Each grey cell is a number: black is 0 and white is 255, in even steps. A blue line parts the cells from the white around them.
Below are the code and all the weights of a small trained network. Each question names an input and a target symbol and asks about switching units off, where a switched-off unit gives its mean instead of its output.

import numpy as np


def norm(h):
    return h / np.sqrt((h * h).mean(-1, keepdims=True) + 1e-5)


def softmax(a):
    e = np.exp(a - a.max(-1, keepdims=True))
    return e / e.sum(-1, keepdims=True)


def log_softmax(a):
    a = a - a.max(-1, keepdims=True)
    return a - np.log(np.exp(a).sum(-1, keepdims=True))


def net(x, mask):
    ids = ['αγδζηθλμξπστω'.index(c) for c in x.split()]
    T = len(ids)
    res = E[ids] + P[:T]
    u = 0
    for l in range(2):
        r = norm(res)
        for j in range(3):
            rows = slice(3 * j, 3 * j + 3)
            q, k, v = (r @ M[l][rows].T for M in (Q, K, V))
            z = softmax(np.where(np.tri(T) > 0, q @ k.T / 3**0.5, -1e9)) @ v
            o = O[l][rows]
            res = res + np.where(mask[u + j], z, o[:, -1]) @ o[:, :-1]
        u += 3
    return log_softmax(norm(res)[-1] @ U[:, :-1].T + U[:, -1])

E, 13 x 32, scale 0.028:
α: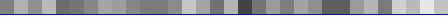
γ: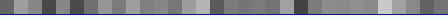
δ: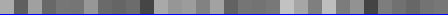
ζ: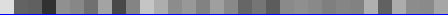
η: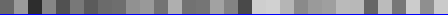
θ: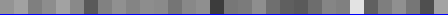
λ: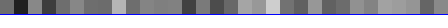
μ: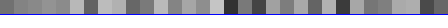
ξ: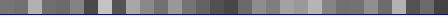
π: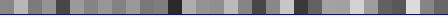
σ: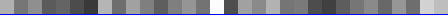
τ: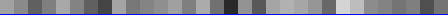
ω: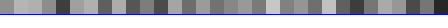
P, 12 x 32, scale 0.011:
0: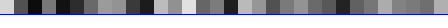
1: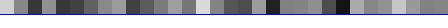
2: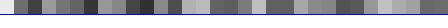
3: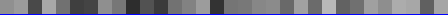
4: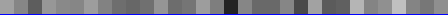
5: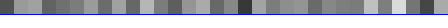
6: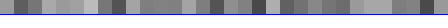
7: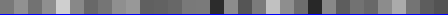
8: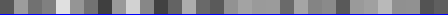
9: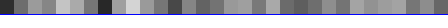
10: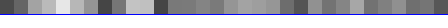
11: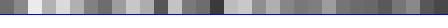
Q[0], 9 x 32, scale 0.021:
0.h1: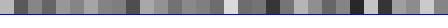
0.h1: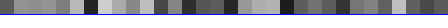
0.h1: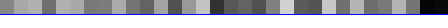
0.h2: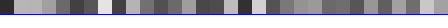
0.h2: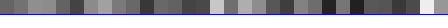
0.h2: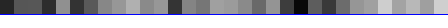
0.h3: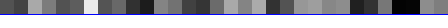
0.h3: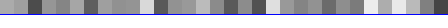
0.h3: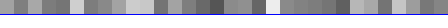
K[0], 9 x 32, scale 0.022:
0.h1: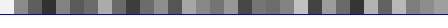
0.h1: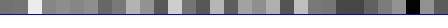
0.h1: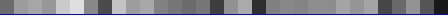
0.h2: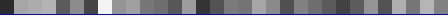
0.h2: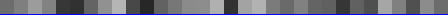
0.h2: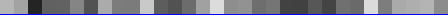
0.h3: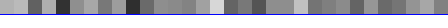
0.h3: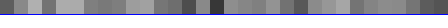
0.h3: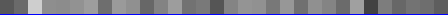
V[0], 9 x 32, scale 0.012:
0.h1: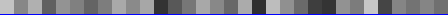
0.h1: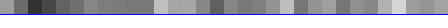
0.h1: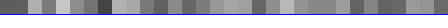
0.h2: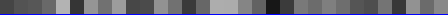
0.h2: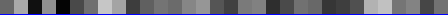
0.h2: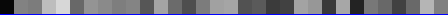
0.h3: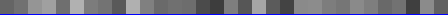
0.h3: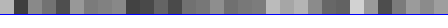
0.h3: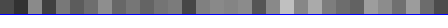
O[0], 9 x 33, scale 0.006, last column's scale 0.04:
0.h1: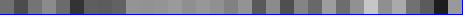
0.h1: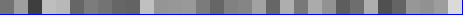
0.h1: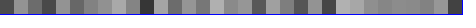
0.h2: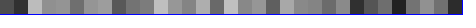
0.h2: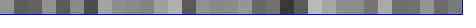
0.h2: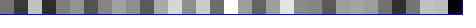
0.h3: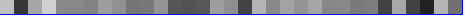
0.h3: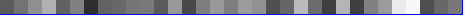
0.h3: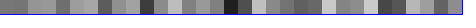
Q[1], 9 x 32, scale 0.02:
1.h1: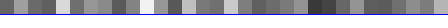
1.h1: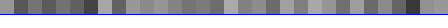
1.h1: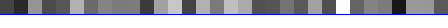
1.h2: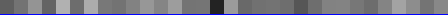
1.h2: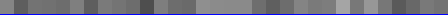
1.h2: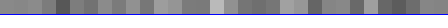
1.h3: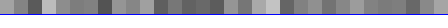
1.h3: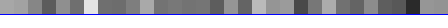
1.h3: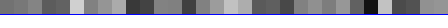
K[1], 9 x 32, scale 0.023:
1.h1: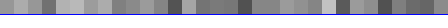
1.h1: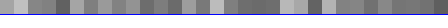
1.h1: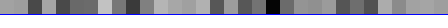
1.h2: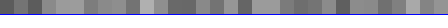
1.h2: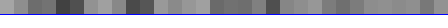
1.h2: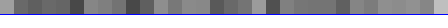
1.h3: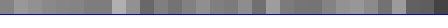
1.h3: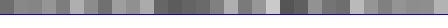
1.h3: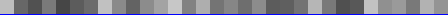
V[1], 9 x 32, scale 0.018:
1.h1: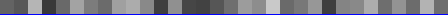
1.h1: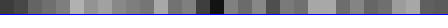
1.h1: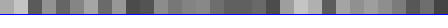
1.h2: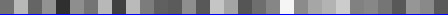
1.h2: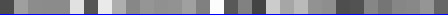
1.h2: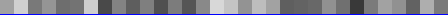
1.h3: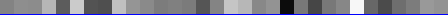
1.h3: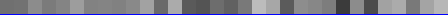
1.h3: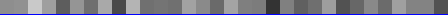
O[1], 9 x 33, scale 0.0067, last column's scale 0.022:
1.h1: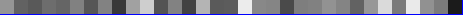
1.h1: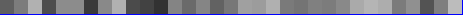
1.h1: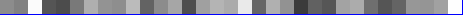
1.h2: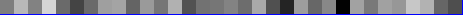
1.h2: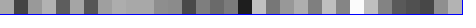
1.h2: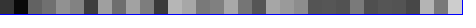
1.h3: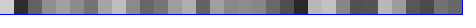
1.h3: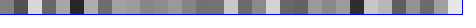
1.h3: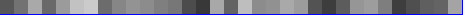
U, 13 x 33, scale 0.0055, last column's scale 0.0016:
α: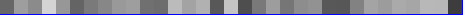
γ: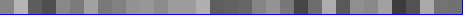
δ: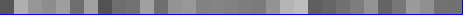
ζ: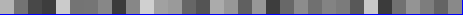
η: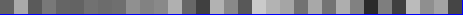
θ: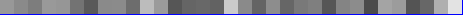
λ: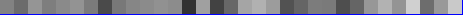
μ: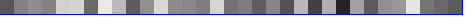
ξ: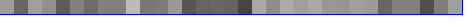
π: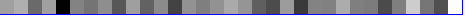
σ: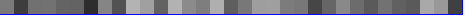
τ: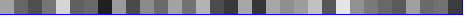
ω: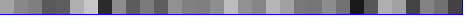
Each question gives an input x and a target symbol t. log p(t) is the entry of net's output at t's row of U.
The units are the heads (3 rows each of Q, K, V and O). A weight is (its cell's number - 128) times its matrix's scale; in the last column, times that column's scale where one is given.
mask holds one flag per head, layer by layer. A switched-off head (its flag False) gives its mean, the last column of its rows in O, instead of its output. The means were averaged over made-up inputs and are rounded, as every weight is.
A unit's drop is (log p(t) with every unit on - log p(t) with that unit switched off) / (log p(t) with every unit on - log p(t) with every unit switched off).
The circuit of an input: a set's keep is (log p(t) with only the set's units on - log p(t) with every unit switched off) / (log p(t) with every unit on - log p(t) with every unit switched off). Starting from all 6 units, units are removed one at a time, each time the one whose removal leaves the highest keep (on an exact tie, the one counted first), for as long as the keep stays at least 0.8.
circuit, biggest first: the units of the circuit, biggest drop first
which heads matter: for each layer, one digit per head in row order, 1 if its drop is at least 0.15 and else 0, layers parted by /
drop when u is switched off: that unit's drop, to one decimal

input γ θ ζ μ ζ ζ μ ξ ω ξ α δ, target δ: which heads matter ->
011 / 001
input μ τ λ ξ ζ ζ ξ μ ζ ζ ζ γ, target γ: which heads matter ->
101 / 000
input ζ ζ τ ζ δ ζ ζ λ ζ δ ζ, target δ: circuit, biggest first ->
[0.h2]
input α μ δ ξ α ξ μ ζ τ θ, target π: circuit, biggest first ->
[0.h1; 1.h3]
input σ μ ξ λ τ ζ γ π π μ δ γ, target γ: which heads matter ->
001 / 000
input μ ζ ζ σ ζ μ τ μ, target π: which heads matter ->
100 / 101
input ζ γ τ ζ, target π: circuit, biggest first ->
[1.h3; 1.h1]
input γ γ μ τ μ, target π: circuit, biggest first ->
[1.h3; 0.h1; 1.h1]
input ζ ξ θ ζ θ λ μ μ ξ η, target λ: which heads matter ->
010 / 110
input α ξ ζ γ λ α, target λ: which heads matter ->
001 / 100
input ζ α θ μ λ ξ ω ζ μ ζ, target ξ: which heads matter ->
011 / 010
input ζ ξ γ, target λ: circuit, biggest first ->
[1.h1; 0.h2]
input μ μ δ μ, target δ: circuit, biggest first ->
[1.h3; 0.h2]
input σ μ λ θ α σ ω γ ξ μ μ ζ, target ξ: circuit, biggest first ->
[1.h2]
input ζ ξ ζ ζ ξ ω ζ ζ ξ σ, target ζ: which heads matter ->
010 / 100
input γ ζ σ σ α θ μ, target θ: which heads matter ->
001 / 000
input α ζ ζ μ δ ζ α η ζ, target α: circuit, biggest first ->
[1.h3; 1.h2]
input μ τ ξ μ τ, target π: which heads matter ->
100 / 111
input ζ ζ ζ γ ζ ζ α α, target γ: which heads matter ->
011 / 000
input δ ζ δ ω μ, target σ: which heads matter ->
100 / 010
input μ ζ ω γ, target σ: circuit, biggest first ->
[1.h2]
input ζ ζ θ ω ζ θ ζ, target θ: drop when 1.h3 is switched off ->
0.1
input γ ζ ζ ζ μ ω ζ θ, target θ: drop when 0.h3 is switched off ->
0.9
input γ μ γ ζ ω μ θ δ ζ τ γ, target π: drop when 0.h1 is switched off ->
0.6
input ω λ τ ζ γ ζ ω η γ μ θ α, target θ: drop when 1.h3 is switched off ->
0.1
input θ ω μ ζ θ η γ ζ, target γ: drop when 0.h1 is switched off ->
-0.1
